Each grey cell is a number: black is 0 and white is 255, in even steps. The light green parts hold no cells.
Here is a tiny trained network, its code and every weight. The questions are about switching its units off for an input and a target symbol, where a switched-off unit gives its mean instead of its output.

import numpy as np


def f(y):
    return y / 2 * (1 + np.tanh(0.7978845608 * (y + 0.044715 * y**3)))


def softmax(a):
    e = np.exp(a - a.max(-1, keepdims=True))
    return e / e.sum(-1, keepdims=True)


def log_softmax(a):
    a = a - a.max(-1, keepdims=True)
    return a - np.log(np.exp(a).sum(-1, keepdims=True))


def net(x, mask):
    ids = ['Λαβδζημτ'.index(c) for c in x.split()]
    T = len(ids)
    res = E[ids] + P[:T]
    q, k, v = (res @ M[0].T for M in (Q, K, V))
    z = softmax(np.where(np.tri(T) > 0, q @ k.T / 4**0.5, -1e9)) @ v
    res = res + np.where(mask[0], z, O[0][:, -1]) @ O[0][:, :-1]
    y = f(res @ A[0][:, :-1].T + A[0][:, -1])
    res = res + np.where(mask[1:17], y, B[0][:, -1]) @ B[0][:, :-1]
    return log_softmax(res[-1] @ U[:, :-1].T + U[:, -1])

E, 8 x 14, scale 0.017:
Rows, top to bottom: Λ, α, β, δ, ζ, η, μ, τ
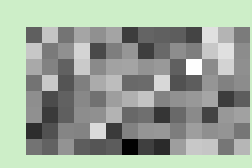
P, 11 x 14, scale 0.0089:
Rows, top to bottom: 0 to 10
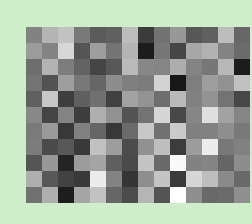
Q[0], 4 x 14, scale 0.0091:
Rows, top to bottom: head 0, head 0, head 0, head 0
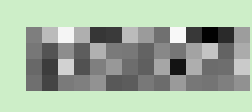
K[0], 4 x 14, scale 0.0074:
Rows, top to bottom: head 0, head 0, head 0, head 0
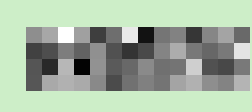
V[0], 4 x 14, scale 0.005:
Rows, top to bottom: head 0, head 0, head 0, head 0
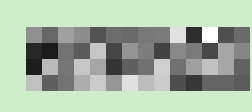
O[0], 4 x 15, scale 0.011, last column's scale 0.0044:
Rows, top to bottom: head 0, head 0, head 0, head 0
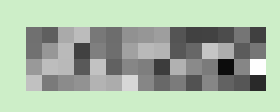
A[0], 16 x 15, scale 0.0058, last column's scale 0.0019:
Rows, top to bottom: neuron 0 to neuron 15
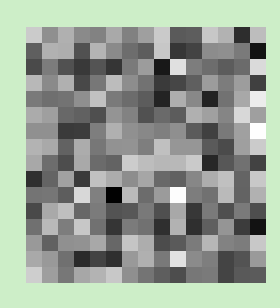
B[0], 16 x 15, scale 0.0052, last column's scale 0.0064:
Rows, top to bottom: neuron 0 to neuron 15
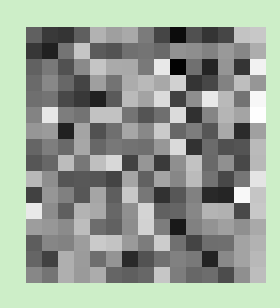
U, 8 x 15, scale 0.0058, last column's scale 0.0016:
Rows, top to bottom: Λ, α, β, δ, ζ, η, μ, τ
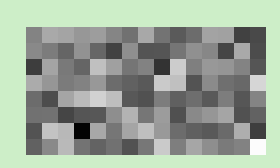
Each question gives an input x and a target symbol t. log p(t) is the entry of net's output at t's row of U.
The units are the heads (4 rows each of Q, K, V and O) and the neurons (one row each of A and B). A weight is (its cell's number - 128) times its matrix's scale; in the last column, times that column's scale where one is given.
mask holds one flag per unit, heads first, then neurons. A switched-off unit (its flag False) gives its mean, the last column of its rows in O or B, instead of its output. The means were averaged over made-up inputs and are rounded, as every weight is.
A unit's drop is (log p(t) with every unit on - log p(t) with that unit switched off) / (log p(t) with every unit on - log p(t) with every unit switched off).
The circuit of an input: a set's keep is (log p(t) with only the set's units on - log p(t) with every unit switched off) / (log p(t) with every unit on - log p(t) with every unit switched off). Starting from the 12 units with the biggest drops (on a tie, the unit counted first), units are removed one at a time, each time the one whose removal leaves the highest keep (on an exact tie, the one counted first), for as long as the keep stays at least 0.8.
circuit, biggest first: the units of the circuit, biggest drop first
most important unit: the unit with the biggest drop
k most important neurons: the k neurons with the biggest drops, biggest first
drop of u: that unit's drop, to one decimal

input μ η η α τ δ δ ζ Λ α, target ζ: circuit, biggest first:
[head 0; neuron 4]
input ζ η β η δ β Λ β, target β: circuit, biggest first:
[head 0; neuron 5]
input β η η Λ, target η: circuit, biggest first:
[head 0]
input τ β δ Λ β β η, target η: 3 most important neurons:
[neuron 4; neuron 2; neuron 6]
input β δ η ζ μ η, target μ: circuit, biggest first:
[head 0; neuron 3]
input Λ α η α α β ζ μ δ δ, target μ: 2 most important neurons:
[neuron 0; neuron 3]
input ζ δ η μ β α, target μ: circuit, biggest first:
[head 0; neuron 3]
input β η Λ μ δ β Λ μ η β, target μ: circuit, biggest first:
[head 0; neuron 0]
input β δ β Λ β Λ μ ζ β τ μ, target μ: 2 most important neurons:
[neuron 10; neuron 2]
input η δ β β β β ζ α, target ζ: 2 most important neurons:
[neuron 4; neuron 0]
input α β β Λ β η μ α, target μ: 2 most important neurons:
[neuron 0; neuron 3]
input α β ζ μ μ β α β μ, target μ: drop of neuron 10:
0.2
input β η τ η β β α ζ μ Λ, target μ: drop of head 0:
1.2
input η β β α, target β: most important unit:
neuron 5
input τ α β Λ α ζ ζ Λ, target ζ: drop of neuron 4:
0.2
